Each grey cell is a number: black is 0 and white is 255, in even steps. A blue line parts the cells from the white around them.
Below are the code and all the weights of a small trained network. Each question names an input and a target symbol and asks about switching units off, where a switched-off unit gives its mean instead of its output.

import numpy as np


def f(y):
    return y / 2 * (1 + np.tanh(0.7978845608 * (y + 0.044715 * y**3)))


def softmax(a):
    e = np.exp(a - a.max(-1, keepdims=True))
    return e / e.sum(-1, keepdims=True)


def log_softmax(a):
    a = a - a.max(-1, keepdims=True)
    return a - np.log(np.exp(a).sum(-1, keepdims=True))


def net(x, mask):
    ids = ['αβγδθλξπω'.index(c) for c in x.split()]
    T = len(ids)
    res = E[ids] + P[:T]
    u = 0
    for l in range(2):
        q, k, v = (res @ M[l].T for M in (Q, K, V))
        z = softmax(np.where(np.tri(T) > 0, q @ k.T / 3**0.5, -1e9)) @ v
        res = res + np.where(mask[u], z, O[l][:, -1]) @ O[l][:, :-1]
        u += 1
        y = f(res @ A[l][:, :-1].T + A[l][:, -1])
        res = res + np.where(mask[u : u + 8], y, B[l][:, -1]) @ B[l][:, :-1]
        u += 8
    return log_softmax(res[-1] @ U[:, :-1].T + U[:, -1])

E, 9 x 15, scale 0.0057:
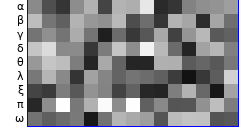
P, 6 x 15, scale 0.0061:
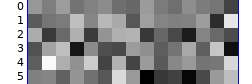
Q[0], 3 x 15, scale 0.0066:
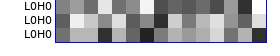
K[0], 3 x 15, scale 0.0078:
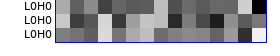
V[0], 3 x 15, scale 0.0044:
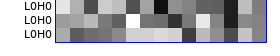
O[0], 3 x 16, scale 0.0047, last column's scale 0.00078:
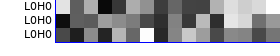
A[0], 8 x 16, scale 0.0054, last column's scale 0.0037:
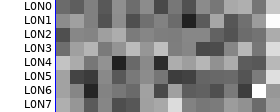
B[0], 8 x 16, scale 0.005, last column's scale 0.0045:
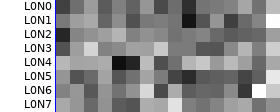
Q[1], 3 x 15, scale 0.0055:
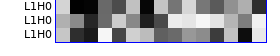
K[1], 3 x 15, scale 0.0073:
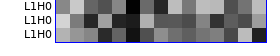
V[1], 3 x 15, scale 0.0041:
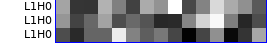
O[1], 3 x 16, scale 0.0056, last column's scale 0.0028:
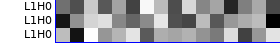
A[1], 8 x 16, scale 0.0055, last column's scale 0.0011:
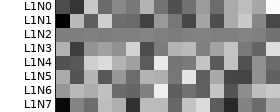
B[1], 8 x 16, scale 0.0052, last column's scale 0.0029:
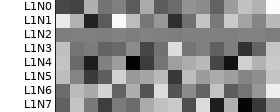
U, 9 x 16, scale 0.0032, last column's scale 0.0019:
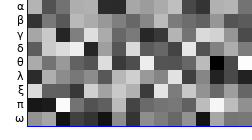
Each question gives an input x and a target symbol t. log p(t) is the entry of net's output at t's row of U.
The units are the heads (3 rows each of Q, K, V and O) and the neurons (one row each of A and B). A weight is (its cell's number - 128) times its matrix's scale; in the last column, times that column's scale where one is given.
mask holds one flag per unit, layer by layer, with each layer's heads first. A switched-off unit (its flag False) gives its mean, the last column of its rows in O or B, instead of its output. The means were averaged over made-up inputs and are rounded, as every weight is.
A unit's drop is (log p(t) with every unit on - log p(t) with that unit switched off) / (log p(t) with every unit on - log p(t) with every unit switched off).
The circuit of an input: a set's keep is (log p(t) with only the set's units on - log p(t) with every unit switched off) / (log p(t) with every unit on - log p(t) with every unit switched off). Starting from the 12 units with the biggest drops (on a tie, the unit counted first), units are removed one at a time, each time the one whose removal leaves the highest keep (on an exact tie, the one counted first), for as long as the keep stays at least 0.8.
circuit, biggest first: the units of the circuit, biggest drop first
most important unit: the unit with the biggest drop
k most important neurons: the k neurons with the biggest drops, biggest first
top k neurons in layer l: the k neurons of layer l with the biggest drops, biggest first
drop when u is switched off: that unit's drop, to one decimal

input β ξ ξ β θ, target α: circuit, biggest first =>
(L1H0; L1N4; L0N5; L0H0)
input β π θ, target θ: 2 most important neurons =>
(L0N3; L0N4)
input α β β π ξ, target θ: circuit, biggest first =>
(L1H0; L0N3; L0N4)
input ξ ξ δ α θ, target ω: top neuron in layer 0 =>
(L0N3)
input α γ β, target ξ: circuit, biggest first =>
(L1H0; L1N5; L0H0)
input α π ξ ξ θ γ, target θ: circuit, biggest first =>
(L1H0; L0N4; L0N3)
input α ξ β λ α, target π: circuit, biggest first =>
(L0H0; L1H0; L1N0; L0N0)
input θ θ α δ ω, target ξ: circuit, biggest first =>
(L1H0; L0H0; L1N5; L0N4)
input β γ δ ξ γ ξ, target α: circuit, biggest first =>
(L1H0; L1N4; L0H0; L0N4)
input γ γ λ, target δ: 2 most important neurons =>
(L1N6; L0N5)
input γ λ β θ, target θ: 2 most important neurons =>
(L1N3; L0N6)
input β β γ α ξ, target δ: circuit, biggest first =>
(L0H0; L1N6; L1H0; L0N1)
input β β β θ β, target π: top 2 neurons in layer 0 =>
(L0N0; L0N5)
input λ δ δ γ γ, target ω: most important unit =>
L1H0
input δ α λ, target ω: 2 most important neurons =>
(L0N5; L0N6)
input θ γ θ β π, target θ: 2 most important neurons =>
(L0N3; L0N4)
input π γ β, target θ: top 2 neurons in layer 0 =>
(L0N4; L0N3)
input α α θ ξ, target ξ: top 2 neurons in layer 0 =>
(L0N6; L0N4)
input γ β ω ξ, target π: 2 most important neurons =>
(L1N0; L0N0)
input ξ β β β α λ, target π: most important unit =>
L0H0
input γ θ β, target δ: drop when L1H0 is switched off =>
0.3
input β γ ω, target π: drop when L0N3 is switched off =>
0.0
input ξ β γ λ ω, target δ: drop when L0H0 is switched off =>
0.7
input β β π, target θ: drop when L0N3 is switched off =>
0.4
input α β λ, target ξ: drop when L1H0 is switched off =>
0.6
